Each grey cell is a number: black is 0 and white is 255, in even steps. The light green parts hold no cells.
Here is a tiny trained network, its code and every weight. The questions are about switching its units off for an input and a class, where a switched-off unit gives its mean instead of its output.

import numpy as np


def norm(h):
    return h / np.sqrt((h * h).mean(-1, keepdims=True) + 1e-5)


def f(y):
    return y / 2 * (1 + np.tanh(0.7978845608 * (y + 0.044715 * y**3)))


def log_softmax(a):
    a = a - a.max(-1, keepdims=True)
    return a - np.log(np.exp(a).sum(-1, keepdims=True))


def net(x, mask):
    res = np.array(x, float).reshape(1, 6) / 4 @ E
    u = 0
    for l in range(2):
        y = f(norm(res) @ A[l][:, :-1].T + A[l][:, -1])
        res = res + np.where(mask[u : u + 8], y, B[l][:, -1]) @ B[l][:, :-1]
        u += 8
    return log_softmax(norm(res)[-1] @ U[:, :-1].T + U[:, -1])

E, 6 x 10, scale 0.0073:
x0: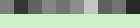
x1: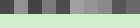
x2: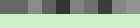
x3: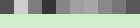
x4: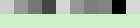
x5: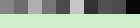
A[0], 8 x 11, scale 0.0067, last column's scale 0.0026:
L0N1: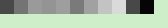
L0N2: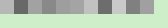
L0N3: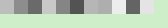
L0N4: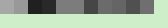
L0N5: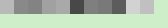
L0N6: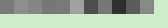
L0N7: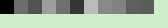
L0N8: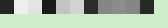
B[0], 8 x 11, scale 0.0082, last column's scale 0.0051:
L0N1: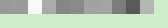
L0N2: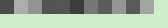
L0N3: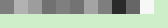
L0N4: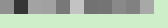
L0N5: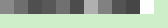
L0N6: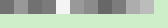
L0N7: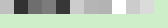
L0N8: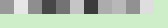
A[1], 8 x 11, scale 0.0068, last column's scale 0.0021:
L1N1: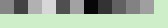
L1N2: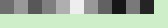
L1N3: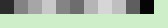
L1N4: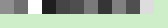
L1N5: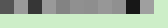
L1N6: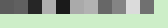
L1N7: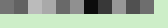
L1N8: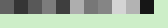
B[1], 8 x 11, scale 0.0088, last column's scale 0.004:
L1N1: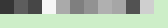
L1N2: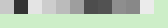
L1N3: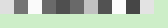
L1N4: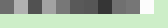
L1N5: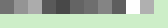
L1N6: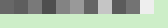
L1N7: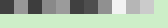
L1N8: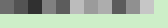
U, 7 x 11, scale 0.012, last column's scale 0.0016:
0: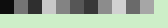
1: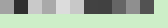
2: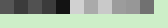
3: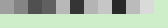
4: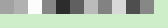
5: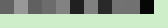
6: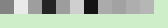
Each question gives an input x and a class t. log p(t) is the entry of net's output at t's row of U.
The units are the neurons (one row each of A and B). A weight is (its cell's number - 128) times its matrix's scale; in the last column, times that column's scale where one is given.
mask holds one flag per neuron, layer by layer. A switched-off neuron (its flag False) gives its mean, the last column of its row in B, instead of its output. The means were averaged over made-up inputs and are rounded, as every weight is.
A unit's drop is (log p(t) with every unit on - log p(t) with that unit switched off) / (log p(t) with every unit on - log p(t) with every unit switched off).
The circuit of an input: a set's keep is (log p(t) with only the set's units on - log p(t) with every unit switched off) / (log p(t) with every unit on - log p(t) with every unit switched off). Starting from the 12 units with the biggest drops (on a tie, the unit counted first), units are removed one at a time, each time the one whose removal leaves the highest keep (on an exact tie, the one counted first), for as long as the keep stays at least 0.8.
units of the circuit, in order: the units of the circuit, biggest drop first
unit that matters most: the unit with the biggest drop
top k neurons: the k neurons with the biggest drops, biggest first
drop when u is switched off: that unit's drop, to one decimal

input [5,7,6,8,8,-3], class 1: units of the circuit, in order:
(L1N2)
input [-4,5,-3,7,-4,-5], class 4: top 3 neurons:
(L0N1; L1N3; L0N3)
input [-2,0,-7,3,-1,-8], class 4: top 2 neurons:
(L1N3; L0N1)
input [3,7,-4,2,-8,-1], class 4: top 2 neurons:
(L0N1; L1N3)
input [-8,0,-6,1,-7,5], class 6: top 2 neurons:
(L0N8; L0N7)
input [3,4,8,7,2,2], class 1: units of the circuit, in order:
(L1N2; L0N6)
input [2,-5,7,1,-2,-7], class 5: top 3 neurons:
(L1N4; L0N3; L0N2)
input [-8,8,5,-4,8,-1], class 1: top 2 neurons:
(L1N2; L0N7)
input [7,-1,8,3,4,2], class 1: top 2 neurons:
(L1N2; L0N6)
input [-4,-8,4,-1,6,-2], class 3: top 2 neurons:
(L0N5; L1N3)
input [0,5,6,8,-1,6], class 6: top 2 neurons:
(L0N8; L0N6)
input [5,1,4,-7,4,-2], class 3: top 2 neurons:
(L0N7; L1N3)
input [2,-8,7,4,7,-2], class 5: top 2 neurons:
(L1N4; L0N5)
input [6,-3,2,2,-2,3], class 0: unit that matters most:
L0N5
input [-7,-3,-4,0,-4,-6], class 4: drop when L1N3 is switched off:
0.2
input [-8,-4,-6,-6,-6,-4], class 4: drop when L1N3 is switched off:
0.1
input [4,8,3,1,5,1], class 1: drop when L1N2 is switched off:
0.1
